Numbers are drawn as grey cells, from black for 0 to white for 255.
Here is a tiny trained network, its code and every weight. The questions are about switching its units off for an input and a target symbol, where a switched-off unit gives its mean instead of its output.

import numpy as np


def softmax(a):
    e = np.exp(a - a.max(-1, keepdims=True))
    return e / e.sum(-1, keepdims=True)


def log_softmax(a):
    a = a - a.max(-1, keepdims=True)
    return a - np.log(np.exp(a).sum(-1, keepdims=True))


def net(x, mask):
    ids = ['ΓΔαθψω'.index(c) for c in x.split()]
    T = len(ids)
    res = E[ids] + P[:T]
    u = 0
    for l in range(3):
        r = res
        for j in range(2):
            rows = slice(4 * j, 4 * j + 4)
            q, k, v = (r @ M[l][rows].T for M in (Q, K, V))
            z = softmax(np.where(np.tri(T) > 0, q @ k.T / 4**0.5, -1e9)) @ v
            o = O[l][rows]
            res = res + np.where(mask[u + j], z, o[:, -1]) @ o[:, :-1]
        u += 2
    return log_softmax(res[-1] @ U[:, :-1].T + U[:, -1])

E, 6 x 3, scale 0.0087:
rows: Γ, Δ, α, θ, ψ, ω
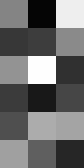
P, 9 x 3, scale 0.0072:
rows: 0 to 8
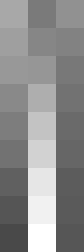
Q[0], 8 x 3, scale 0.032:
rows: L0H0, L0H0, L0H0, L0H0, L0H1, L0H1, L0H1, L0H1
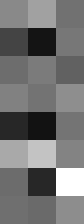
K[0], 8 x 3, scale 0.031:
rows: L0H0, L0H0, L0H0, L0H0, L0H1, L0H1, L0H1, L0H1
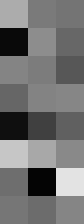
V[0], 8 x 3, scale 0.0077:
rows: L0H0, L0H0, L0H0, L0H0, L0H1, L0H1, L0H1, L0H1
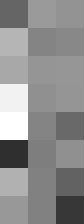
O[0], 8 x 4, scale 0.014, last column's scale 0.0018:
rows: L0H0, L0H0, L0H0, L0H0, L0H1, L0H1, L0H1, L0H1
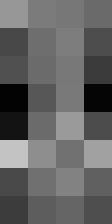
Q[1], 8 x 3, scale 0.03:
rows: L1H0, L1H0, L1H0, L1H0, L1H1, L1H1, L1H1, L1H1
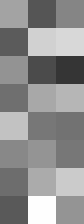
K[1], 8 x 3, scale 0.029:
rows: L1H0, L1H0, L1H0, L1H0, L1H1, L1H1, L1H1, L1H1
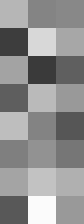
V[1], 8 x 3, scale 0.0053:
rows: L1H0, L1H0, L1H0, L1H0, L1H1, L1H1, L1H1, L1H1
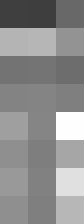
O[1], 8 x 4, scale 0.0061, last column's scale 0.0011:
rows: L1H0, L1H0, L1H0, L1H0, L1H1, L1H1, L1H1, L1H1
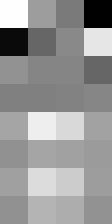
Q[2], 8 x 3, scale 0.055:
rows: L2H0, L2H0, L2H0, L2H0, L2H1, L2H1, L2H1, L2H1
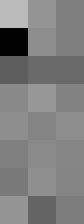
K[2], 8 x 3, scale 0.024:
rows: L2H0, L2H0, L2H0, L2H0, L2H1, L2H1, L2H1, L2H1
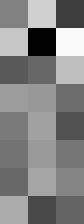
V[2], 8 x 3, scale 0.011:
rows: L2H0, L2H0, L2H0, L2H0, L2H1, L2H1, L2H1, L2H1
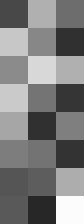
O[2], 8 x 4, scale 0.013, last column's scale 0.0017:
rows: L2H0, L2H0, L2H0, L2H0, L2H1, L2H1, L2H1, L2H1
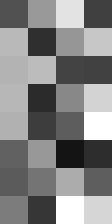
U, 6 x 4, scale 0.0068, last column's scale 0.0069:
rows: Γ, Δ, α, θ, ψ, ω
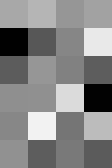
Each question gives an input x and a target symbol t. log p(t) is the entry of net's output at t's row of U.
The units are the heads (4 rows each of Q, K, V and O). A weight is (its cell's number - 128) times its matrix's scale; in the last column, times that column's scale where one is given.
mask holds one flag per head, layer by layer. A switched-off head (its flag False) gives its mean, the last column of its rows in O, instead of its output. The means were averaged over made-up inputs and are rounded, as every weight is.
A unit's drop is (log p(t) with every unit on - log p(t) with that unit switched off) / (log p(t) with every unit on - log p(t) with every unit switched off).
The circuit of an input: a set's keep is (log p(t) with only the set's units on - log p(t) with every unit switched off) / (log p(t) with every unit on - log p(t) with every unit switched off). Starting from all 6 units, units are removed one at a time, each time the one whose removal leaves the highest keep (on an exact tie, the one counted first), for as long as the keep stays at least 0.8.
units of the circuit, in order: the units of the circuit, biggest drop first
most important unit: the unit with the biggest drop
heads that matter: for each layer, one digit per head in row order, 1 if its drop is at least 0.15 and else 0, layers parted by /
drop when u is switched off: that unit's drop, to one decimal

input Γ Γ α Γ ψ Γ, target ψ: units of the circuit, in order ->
L2H1, L1H1
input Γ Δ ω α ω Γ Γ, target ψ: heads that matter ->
01 / 10 / 01
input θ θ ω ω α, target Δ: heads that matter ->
01 / 01 / 00
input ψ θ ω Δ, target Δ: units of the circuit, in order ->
L2H0, L0H1, L1H1
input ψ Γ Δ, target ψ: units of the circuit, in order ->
L2H0, L1H1
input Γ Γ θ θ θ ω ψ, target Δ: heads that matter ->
11 / 01 / 01
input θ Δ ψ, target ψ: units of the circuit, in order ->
L2H0, L1H1, L2H1
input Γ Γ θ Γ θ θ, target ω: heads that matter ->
01 / 00 / 10
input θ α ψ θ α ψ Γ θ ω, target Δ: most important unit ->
L0H1
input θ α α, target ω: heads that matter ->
10 / 11 / 11
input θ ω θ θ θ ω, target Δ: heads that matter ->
11 / 00 / 00
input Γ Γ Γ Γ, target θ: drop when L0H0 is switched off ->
0.2
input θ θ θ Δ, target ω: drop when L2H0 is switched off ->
0.8
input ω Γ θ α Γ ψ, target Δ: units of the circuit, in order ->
L0H1
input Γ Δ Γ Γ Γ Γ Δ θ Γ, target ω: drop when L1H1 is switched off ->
0.1
